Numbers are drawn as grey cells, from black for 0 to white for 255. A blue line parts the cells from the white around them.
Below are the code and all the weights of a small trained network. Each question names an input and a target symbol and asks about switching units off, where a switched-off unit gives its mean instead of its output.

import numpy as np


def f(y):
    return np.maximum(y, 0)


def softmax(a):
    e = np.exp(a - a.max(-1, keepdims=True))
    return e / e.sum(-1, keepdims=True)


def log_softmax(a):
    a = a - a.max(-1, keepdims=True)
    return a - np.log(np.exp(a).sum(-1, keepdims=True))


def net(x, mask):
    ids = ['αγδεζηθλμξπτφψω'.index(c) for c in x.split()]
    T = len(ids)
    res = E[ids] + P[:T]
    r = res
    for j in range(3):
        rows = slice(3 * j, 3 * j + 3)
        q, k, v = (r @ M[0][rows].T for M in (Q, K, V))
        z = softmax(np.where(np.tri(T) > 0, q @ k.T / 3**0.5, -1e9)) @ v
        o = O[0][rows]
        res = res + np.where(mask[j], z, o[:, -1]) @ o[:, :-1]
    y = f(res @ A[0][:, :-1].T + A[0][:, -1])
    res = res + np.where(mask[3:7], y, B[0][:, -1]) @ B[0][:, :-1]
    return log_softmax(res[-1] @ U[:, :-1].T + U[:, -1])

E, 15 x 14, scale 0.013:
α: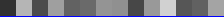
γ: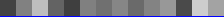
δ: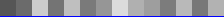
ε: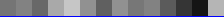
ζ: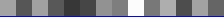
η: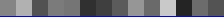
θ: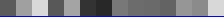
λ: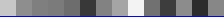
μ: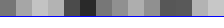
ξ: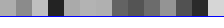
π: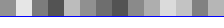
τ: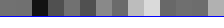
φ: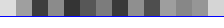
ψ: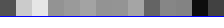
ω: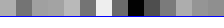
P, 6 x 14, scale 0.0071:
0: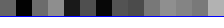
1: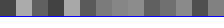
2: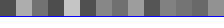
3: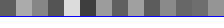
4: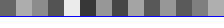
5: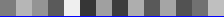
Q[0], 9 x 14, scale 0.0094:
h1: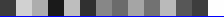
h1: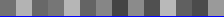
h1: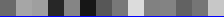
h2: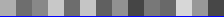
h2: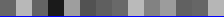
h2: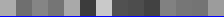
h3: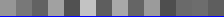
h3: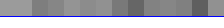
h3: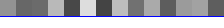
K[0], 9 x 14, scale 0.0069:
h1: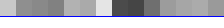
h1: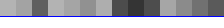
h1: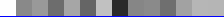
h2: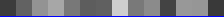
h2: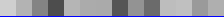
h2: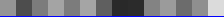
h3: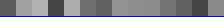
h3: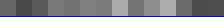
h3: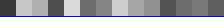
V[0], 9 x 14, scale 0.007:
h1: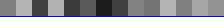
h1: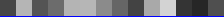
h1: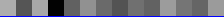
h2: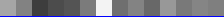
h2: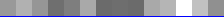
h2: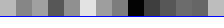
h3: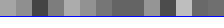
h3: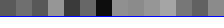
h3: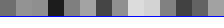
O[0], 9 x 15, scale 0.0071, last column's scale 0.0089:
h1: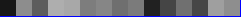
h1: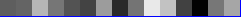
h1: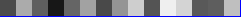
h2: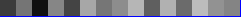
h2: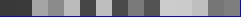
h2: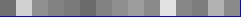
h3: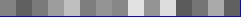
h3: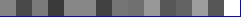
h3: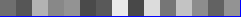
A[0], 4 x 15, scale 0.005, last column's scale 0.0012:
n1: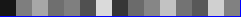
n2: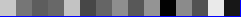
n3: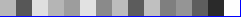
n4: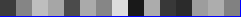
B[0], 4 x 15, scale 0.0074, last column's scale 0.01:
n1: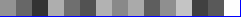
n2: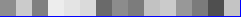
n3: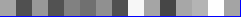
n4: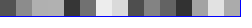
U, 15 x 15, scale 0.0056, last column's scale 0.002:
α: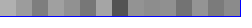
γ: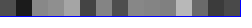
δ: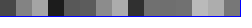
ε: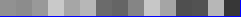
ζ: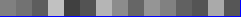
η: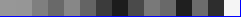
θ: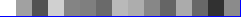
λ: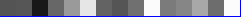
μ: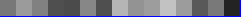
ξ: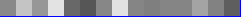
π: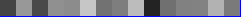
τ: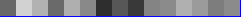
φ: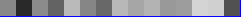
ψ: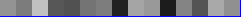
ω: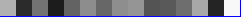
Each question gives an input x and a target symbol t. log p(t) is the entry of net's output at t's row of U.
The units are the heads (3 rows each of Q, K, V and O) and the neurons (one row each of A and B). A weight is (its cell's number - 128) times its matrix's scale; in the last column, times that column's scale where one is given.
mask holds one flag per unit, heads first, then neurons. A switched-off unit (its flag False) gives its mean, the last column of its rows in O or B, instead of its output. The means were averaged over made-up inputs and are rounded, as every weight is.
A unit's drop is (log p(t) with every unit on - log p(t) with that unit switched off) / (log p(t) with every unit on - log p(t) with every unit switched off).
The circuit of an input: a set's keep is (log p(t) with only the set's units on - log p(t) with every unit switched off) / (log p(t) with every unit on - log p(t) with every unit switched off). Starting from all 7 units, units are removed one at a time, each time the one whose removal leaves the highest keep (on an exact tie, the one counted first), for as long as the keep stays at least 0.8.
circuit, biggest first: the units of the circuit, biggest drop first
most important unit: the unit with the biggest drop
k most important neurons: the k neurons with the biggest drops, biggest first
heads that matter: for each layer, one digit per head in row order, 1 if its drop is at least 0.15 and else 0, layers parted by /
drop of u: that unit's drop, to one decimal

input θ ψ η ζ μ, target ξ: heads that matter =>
101
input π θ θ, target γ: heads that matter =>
010
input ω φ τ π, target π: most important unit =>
h3
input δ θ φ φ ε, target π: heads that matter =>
100
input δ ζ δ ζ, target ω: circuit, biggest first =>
h2, h1
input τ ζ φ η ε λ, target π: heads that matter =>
110
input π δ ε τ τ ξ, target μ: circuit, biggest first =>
h1, h2
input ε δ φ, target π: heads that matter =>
100
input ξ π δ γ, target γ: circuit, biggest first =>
h2, n1, h1
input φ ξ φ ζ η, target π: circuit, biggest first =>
h1, h2
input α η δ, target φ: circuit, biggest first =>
h1, n3
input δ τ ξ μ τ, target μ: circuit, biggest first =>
h1, h2
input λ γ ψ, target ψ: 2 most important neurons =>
n3, n2
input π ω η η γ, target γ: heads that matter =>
011
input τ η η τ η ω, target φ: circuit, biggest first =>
h3, h1, n3
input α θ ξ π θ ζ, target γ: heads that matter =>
110
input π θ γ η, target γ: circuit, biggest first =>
h2, h1
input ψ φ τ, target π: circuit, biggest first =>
h1
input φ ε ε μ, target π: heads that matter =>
100
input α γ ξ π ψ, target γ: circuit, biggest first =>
h2, h1, n1
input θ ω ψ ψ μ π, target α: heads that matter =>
101
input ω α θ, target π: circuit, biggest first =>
h3
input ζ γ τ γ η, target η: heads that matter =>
110
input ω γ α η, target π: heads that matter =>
001
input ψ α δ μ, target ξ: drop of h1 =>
0.8
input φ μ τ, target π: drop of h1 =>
0.8
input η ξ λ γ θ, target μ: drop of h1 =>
0.6
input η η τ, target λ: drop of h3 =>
0.1
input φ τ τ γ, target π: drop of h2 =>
0.0
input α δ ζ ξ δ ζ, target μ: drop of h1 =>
0.5
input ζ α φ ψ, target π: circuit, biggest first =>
h1
